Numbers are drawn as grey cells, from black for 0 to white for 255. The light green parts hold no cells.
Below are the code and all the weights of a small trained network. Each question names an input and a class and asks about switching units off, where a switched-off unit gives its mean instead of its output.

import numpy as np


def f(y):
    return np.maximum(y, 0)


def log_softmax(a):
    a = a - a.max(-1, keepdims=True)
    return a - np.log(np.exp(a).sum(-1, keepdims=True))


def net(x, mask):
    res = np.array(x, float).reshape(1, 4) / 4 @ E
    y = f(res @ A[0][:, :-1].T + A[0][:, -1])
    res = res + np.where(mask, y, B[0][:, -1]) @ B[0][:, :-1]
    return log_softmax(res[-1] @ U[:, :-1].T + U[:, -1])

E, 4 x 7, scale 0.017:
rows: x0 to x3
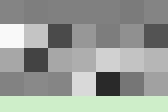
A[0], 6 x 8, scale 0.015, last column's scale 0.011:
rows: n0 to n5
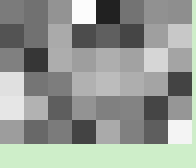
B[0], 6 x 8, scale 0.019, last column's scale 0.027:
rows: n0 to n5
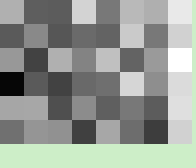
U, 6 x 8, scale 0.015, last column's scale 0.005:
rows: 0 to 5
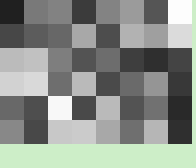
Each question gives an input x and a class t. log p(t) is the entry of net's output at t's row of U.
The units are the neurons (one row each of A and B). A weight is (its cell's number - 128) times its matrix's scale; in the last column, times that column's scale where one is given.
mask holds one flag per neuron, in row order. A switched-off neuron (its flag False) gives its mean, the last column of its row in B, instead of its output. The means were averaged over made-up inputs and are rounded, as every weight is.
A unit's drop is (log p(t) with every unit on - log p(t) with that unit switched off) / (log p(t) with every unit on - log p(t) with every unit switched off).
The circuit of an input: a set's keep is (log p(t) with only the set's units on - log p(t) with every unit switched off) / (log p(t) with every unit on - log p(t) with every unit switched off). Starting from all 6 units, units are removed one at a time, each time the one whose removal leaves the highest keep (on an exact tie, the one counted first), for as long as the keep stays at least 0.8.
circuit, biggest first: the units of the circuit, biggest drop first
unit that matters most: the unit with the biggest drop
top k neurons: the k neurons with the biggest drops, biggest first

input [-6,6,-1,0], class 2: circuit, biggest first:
n0; n4
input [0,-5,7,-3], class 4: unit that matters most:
n2
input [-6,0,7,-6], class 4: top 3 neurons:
n2; n1; n4
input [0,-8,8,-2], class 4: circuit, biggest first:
n2; n0
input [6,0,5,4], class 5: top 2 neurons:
n2; n1
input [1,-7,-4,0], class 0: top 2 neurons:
n0; n4
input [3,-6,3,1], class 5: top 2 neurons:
n5; n2
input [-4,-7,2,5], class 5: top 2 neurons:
n2; n3
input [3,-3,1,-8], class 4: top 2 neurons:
n3; n4
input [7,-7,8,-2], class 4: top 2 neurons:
n2; n0
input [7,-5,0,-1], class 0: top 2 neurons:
n1; n0
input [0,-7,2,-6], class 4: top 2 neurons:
n2; n3
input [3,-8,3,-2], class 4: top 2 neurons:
n2; n0
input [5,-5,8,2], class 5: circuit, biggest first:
n2
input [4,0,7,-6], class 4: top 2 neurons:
n2; n1
